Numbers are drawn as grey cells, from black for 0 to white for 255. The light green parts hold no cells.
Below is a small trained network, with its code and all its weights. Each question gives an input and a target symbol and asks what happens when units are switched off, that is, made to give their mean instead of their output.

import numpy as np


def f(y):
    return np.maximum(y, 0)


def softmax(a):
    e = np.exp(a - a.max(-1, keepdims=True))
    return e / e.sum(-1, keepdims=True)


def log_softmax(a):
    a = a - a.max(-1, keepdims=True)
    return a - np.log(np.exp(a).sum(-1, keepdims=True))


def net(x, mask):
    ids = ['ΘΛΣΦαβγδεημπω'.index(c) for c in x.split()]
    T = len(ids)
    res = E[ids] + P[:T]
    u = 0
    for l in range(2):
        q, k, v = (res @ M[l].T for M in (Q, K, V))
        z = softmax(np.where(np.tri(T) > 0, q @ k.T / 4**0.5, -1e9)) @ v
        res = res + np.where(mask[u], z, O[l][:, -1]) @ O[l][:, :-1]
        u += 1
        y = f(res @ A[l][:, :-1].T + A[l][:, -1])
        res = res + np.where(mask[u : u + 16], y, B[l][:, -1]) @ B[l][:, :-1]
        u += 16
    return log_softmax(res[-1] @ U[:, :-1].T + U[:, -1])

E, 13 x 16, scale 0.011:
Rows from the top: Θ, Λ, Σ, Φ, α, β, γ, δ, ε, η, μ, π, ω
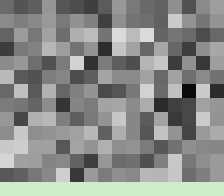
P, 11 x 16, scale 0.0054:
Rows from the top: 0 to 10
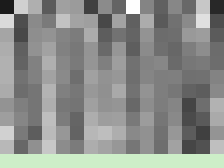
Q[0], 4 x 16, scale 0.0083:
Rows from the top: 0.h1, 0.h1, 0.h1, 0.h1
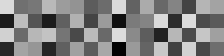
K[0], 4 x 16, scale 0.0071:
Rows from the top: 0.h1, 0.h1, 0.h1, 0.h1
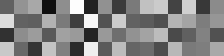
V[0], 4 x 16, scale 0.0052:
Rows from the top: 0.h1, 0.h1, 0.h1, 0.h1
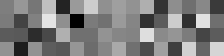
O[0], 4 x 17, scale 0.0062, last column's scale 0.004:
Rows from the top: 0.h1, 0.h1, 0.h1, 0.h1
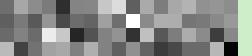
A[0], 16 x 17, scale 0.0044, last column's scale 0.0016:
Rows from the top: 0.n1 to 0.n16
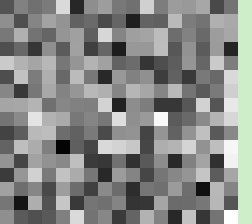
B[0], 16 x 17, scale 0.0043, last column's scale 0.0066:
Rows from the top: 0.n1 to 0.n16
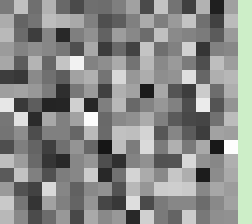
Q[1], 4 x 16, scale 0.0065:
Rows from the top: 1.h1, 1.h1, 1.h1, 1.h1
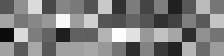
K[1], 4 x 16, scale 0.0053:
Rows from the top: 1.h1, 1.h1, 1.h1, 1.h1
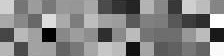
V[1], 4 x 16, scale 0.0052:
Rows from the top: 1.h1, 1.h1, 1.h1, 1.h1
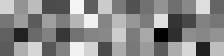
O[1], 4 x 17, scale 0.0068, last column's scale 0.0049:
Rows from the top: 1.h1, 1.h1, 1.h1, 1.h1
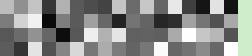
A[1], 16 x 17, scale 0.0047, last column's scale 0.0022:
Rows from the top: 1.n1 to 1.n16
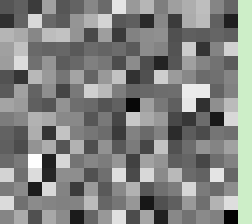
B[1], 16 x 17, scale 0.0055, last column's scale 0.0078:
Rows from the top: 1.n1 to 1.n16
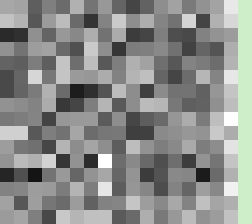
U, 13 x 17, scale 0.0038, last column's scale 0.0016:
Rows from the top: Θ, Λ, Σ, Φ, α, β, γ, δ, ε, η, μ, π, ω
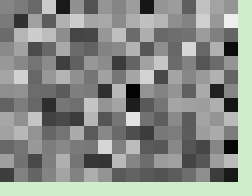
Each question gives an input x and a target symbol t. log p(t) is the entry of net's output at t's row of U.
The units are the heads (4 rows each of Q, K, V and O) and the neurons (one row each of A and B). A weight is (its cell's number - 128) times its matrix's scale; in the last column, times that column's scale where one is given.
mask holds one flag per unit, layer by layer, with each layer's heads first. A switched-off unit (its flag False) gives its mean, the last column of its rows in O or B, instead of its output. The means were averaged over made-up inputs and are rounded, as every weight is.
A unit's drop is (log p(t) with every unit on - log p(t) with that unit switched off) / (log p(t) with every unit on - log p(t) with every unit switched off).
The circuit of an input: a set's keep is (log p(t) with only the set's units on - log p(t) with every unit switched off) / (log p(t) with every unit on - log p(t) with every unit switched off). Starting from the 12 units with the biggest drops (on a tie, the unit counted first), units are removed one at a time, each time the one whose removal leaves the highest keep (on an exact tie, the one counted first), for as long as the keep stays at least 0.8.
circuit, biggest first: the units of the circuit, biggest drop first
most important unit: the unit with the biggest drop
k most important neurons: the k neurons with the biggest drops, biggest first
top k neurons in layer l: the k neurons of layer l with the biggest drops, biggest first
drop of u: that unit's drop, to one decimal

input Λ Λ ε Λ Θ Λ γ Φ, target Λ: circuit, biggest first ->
(1.h1; 0.n13; 1.n6; 0.n6)
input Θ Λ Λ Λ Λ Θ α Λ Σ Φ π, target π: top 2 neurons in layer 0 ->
(0.n14; 0.n5)
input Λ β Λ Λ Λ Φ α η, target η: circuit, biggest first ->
(0.h1; 1.h1; 1.n10; 1.n12)
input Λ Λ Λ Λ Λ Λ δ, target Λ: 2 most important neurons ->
(0.n13; 1.n6)
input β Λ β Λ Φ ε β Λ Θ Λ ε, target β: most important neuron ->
(1.n16)
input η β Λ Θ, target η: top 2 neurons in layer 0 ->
(0.n13; 0.n9)
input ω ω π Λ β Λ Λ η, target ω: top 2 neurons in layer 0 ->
(0.n1; 0.n9)
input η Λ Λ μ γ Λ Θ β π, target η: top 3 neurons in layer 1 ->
(1.n10; 1.n12; 1.n9)
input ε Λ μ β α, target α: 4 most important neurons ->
(1.n8; 1.n4; 0.n16; 0.n4)
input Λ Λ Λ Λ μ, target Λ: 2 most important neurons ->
(0.n13; 1.n6)
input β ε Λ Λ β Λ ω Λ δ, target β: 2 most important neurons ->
(1.n16; 0.n1)
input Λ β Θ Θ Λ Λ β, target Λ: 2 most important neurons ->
(0.n13; 1.n6)
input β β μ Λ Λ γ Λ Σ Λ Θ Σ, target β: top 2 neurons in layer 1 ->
(1.n16; 1.n14)
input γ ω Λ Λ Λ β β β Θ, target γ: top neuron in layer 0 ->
(0.n11)
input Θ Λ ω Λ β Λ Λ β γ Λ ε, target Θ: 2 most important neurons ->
(0.n11; 1.n7)
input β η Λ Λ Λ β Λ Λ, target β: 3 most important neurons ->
(1.n16; 0.n1; 1.n14)
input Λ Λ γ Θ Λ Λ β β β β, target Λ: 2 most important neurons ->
(0.n11; 0.n13)
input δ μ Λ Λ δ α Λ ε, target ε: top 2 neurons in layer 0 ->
(0.n15; 0.n9)
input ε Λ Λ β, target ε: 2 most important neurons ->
(0.n11; 0.n8)
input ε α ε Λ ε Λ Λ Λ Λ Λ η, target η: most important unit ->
0.h1
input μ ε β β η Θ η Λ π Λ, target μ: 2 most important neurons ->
(1.n13; 1.n12)
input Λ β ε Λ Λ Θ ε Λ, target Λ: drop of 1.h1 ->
1.0
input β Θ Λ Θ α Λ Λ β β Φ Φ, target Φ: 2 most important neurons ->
(1.n2; 0.n9)
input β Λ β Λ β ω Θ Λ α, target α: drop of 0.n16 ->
0.3
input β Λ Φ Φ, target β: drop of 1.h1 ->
1.0
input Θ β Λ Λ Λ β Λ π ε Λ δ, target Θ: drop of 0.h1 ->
0.4
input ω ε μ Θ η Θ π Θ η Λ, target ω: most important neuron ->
(0.n1)
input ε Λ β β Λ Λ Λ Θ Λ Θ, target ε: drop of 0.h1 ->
0.6
